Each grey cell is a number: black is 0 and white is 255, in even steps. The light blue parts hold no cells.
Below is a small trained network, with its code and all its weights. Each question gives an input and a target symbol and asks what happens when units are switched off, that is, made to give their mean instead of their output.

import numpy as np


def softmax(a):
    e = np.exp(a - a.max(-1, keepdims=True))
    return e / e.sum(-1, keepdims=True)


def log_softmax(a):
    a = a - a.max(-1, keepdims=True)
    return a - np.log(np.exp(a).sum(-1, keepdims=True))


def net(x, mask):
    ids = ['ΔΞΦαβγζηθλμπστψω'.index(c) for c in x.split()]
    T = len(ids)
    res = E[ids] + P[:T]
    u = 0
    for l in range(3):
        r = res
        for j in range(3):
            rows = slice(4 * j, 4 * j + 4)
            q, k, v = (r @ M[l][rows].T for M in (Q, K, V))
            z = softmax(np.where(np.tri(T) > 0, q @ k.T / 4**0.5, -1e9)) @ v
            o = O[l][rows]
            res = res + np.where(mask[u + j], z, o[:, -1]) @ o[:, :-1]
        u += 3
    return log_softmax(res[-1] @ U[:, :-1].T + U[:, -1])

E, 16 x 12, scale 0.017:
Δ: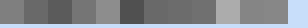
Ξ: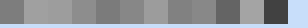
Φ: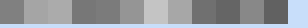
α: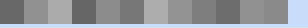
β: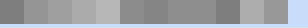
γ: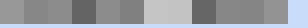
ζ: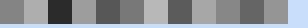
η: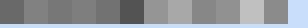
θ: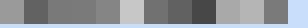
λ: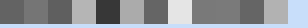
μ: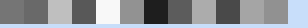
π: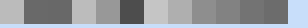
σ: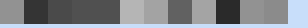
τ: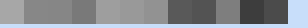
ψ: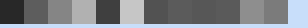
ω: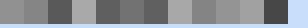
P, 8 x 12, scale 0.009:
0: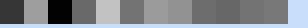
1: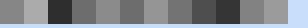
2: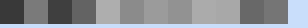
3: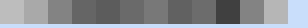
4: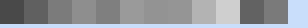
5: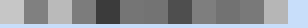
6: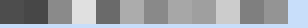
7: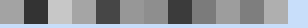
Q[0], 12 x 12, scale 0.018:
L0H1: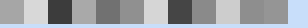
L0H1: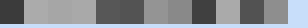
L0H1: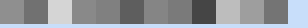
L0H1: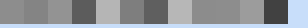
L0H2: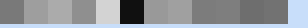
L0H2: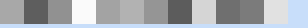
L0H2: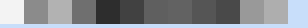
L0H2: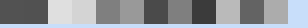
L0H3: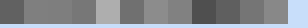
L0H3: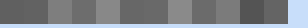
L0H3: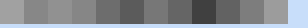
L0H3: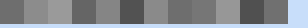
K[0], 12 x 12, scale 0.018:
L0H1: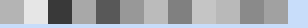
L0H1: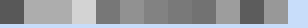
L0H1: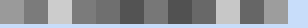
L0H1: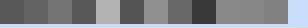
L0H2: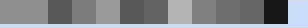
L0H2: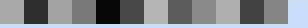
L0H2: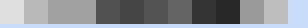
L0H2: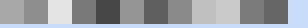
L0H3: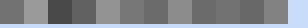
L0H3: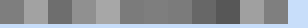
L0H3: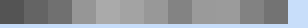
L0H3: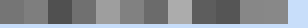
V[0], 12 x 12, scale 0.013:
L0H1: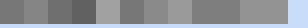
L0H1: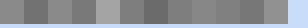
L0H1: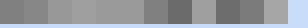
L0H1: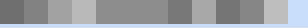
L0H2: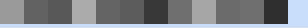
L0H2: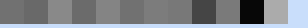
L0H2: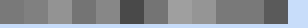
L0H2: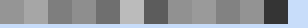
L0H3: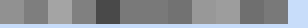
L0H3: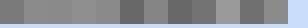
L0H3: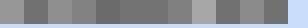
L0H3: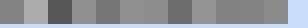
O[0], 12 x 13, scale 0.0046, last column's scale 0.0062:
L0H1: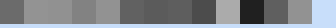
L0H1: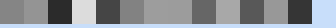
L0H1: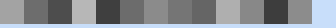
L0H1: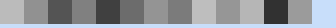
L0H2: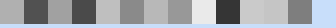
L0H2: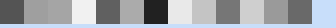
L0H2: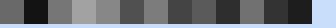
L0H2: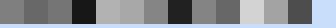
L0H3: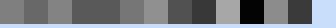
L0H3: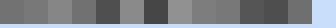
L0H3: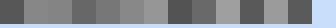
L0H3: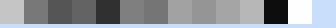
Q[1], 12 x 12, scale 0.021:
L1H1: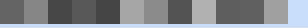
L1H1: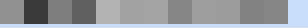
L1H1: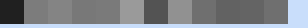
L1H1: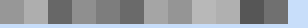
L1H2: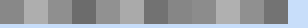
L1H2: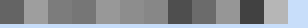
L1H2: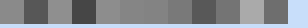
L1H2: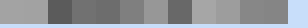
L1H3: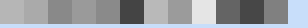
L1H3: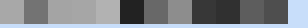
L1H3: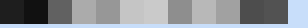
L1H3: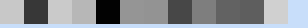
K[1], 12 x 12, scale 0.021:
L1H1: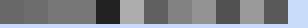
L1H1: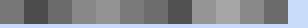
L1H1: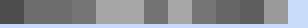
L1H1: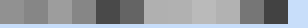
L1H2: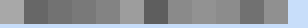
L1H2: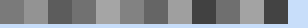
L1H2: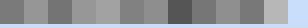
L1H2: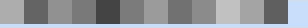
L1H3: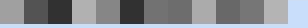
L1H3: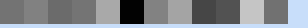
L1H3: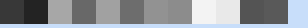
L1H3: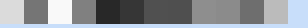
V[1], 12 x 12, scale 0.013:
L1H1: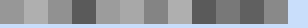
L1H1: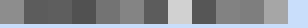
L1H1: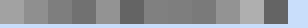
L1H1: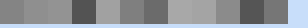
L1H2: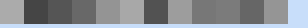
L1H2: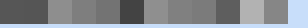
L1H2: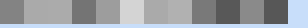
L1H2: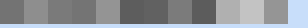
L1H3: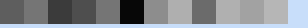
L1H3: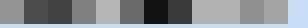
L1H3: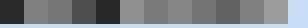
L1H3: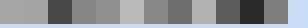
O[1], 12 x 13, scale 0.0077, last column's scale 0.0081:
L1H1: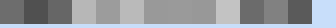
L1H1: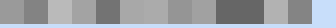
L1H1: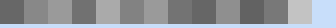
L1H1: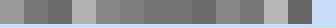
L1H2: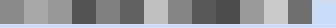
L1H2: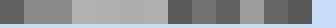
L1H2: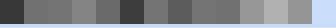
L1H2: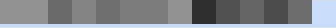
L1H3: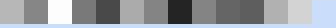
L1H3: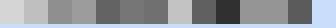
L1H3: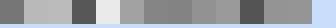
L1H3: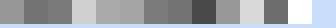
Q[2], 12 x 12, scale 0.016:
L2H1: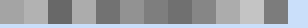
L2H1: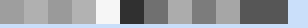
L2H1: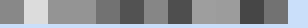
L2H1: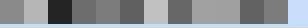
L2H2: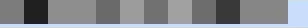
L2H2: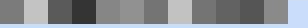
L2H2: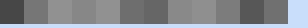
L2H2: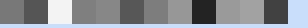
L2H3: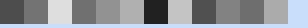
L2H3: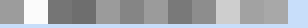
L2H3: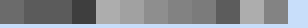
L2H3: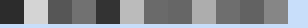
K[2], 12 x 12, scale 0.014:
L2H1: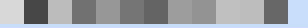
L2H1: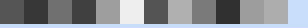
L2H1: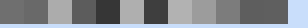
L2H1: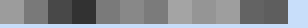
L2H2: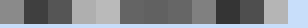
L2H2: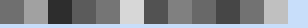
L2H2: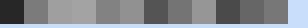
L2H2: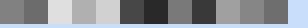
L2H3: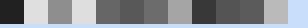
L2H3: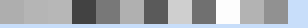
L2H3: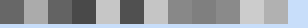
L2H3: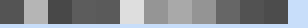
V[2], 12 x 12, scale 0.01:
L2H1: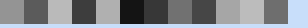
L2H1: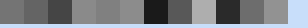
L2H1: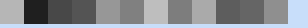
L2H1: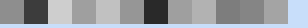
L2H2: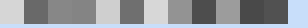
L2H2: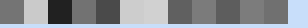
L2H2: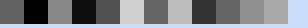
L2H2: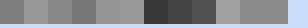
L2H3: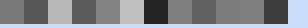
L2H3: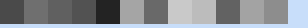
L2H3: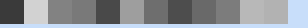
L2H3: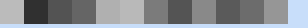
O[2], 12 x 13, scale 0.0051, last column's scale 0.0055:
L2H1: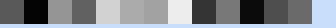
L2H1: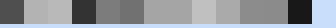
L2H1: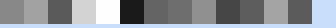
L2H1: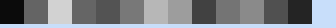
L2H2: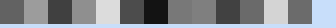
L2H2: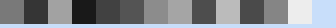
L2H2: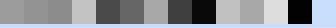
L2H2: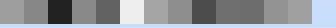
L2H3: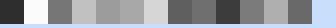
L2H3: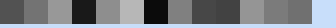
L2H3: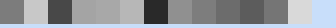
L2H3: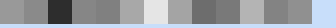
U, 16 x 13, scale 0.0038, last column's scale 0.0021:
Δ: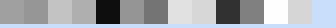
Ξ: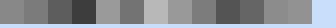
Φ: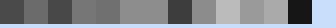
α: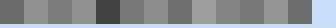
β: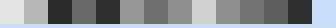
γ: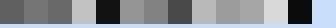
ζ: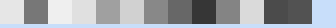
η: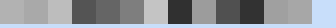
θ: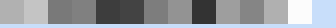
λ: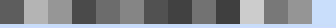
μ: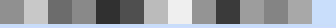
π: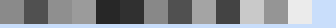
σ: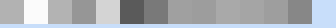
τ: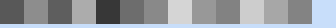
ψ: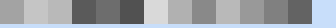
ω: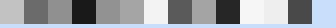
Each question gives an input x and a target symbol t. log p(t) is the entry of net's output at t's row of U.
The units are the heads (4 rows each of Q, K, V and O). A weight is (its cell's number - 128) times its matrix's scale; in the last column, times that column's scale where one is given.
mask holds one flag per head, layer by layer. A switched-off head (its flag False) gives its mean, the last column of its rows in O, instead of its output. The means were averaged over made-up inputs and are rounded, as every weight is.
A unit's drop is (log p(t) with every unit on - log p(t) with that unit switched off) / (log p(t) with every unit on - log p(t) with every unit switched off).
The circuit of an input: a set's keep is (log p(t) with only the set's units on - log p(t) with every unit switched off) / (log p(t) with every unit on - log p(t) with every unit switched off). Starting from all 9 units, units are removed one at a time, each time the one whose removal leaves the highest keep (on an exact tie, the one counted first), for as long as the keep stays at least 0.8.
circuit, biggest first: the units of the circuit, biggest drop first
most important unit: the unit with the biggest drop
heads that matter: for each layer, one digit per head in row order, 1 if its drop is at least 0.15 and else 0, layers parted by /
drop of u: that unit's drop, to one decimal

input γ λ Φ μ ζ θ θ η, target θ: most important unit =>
L0H2
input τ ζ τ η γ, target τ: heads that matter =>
010 / 001 / 000
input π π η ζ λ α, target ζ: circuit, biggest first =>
L1H3; L2H1
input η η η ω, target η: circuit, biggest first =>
L1H3; L0H2
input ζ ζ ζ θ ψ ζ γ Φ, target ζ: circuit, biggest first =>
L2H1; L1H3
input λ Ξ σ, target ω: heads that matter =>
010 / 010 / 000
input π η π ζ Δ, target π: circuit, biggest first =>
L1H3; L0H2; L2H3
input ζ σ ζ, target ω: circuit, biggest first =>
L1H2; L2H3
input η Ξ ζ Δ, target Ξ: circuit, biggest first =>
L2H1; L1H3; L0H2
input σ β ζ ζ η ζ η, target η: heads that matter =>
011 / 001 / 000
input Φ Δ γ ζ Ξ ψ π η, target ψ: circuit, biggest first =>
L1H3; L2H2; L2H1; L1H1
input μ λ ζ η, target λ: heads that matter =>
010 / 101 / 101
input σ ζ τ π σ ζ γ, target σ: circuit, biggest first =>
L1H3; L2H2; L2H1
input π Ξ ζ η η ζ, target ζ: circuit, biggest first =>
L1H2; L1H3; L2H1
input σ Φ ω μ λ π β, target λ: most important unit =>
L2H3
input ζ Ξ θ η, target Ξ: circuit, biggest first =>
L1H3; L0H2; L2H1
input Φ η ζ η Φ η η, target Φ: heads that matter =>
010 / 001 / 000
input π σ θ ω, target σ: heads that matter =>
000 / 001 / 100
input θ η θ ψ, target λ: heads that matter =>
100 / 101 / 001
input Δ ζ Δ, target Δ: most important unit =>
L1H3
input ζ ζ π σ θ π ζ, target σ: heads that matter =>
011 / 001 / 110
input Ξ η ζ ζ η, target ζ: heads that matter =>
000 / 001 / 100
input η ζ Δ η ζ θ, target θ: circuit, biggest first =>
L0H2; L2H2; L1H2
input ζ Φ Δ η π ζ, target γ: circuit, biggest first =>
L0H3; L1H2; L1H1; L2H1
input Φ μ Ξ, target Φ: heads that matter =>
000 / 101 / 000
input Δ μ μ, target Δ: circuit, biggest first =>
L1H3; L0H2
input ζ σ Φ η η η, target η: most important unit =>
L0H2
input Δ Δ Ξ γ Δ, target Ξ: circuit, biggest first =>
L1H3; L0H2; L2H1
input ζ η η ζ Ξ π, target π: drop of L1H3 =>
0.7
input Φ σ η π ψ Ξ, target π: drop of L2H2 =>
0.1
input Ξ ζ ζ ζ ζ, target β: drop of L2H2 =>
0.3
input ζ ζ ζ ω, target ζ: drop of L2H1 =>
0.3
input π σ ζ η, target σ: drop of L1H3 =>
1.0
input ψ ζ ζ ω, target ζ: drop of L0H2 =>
0.0
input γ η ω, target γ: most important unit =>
L1H1
